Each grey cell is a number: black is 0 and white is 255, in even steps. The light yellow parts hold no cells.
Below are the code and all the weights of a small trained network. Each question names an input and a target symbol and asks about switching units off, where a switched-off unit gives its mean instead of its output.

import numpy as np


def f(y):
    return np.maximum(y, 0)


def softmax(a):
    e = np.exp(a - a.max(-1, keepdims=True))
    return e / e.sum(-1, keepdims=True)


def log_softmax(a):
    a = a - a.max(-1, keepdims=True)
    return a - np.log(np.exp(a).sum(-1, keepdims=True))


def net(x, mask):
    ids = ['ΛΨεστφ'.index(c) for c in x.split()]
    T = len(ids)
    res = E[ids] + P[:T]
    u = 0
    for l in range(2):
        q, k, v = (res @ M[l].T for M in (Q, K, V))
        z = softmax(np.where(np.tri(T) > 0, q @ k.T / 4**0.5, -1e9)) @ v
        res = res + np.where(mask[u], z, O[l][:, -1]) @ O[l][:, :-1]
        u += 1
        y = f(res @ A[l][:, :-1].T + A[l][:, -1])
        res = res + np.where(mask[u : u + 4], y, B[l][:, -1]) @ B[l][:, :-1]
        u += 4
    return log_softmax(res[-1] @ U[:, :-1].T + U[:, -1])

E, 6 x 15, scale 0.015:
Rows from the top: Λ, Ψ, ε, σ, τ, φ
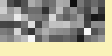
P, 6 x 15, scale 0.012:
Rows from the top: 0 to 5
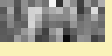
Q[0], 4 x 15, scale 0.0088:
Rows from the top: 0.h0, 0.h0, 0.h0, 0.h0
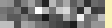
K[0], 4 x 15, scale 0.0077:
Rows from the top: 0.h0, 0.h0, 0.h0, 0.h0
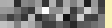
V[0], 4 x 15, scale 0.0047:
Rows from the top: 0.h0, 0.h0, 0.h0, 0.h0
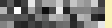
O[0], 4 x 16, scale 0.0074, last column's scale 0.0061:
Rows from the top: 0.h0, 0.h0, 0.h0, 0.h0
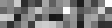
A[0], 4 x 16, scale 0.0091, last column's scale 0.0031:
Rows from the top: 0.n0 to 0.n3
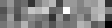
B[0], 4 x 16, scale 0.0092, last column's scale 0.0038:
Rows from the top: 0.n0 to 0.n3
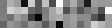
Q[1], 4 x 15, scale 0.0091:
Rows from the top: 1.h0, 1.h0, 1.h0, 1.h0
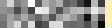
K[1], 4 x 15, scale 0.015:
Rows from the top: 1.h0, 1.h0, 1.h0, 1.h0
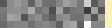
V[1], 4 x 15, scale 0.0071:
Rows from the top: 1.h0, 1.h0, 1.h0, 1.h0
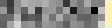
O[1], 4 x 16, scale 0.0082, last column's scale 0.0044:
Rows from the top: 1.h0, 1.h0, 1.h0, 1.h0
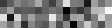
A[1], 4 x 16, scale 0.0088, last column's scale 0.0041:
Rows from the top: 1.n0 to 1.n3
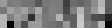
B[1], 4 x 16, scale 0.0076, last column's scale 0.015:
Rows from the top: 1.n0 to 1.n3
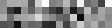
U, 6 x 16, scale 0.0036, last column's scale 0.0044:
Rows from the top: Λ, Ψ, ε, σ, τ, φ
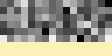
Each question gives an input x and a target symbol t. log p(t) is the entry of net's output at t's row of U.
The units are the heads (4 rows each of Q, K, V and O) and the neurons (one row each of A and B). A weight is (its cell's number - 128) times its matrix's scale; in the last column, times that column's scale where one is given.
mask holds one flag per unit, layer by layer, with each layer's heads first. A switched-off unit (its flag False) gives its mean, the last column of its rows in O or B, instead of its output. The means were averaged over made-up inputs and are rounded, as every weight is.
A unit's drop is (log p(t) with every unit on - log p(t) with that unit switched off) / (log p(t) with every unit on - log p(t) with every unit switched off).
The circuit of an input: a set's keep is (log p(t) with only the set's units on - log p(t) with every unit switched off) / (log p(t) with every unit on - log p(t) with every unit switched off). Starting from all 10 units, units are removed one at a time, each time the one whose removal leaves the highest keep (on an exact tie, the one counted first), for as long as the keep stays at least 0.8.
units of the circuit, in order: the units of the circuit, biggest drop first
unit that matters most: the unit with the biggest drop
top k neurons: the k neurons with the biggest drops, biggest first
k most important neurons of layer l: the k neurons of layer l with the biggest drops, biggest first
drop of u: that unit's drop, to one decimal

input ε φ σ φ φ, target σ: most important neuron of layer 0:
0.n3
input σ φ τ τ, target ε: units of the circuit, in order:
1.h0, 1.n0, 0.h0, 0.n1
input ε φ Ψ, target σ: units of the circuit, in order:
0.h0, 1.h0
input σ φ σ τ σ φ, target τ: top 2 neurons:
1.n3, 0.n1
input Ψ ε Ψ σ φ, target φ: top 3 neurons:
1.n0, 0.n0, 1.n3
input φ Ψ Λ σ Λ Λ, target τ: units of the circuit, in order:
0.h0, 1.h0, 1.n0
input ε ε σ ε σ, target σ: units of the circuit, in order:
1.h0, 0.h0
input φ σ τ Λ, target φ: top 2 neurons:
0.n1, 1.n0
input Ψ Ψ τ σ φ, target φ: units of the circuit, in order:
0.h0, 1.h0, 0.n1, 1.n0
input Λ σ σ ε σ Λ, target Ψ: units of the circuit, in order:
0.h0, 1.h0
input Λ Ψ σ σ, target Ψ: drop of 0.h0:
0.4
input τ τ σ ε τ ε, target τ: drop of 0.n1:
0.1
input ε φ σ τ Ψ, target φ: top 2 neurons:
0.n2, 1.n2
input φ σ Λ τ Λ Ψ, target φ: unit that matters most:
0.h0
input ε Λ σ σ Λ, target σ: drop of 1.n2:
0.0
